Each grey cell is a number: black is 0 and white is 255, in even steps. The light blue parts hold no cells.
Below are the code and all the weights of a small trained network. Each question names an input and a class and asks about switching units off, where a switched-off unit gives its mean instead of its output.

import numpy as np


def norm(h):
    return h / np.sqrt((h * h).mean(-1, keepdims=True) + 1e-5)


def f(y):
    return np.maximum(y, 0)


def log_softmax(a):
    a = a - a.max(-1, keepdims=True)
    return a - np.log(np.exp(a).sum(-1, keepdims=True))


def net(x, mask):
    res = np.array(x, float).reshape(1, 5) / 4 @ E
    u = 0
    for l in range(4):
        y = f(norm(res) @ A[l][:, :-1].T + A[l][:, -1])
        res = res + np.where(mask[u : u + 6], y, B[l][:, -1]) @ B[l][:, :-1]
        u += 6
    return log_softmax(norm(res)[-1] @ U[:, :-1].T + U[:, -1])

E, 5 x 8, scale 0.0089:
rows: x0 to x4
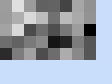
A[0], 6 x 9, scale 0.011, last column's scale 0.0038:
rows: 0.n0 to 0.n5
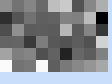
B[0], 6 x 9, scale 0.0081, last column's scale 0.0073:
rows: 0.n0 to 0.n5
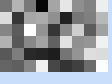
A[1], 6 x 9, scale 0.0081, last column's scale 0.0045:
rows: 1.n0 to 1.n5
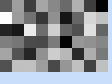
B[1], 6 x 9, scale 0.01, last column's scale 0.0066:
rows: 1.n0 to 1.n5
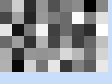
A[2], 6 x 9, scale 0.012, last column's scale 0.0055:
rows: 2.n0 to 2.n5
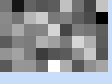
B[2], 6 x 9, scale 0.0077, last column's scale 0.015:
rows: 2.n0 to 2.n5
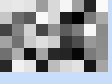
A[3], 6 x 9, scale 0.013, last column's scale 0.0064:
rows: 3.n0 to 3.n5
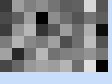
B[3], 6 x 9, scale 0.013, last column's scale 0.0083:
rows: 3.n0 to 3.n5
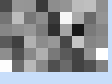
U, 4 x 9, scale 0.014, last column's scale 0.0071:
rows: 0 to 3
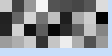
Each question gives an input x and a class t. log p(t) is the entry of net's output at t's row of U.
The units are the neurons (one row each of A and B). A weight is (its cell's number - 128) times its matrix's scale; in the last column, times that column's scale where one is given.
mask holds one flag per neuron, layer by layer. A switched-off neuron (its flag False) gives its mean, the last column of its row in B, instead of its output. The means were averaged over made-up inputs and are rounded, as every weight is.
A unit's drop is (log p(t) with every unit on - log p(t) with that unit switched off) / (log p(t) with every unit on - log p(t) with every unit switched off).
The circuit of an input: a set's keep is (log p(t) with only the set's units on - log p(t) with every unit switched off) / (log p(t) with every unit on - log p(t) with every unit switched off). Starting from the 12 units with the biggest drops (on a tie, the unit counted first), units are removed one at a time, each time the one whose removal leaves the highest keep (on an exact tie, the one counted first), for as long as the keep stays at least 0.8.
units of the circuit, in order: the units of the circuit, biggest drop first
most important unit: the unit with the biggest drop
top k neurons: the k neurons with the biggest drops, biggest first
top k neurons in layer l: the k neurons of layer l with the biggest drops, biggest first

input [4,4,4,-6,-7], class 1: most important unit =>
1.n2
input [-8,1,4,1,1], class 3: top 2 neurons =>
(1.n2, 0.n5)
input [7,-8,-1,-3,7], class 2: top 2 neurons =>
(0.n4, 1.n4)
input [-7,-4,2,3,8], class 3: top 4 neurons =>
(2.n0, 0.n5, 1.n2, 0.n3)
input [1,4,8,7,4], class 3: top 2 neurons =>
(1.n2, 0.n5)
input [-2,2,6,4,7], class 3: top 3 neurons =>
(1.n2, 0.n5, 2.n0)
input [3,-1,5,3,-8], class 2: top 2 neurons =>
(0.n4, 1.n2)
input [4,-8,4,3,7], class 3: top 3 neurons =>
(0.n3, 2.n0, 0.n2)
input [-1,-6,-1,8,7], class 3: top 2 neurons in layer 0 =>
(0.n3, 0.n5)
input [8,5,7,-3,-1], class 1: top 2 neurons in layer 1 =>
(1.n2, 1.n5)
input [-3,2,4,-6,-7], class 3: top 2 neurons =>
(0.n0, 1.n2)
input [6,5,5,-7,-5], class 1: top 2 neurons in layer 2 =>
(2.n2, 2.n0)
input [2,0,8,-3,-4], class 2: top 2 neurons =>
(1.n2, 2.n0)
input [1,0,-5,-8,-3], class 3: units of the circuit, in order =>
(0.n0)
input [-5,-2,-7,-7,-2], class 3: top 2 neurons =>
(0.n0, 0.n5)
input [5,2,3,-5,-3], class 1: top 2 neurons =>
(1.n2, 2.n2)
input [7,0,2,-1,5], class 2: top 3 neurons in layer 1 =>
(1.n2, 1.n4, 1.n3)
